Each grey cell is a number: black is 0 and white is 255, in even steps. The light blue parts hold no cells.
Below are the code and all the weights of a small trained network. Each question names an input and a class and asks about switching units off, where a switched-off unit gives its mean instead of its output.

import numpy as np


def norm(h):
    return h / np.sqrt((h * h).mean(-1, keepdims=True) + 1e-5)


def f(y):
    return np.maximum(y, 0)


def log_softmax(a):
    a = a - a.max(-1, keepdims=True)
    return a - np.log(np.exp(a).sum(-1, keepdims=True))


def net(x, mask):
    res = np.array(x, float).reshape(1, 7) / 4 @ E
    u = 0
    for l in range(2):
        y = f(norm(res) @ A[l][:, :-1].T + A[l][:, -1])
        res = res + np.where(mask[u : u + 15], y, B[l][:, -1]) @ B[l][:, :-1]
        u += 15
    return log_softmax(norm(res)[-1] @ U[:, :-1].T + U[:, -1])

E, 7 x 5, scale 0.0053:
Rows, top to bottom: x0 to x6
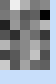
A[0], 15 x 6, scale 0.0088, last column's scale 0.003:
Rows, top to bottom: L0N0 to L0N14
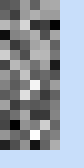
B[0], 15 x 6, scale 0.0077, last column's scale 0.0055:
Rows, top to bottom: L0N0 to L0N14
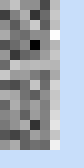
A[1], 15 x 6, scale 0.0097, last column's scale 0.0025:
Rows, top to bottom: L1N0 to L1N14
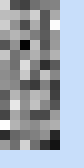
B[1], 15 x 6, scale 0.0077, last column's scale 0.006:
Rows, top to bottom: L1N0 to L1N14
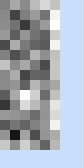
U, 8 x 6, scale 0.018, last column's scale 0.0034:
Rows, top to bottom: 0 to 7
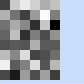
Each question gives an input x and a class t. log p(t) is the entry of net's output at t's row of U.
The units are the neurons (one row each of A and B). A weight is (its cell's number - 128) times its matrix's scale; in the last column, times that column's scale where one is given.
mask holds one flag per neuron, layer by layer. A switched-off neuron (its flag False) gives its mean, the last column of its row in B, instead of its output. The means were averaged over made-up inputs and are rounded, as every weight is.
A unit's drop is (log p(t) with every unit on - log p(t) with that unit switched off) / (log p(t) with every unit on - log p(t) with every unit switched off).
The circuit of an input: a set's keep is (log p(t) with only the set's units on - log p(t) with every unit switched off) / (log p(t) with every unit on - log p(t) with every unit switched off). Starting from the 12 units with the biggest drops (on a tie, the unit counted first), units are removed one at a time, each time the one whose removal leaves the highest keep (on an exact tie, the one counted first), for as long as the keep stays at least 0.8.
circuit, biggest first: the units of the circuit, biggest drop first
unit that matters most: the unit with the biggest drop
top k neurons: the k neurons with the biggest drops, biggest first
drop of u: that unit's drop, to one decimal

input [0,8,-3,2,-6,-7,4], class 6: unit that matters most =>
L0N2
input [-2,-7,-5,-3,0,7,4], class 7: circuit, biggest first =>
(L0N13; L0N4)
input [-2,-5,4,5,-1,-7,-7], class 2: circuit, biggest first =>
(L0N12; L1N10)
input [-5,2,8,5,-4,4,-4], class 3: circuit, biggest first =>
(L0N14; L1N4)
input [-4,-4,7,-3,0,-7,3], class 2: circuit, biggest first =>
(L0N4; L0N12)
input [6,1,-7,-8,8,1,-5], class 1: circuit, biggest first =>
(L0N5; L1N2; L1N12)
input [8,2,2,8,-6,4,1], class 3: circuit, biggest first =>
(L0N14; L1N9)
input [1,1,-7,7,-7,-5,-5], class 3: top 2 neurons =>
(L0N14; L0N11)
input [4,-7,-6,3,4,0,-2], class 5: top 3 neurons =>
(L0N1; L0N3; L0N11)
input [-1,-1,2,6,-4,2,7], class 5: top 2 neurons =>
(L0N12; L0N1)
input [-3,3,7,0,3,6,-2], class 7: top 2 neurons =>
(L1N13; L0N1)
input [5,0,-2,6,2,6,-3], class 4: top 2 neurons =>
(L0N4; L0N12)
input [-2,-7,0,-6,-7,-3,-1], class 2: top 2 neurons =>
(L0N5; L1N7)
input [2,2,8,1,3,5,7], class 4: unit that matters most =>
L0N8
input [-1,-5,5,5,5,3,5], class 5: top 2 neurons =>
(L0N12; L0N0)
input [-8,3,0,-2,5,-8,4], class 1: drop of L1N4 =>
0.0
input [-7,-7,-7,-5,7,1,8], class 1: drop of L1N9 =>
0.1
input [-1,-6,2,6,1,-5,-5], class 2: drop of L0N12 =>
-0.1
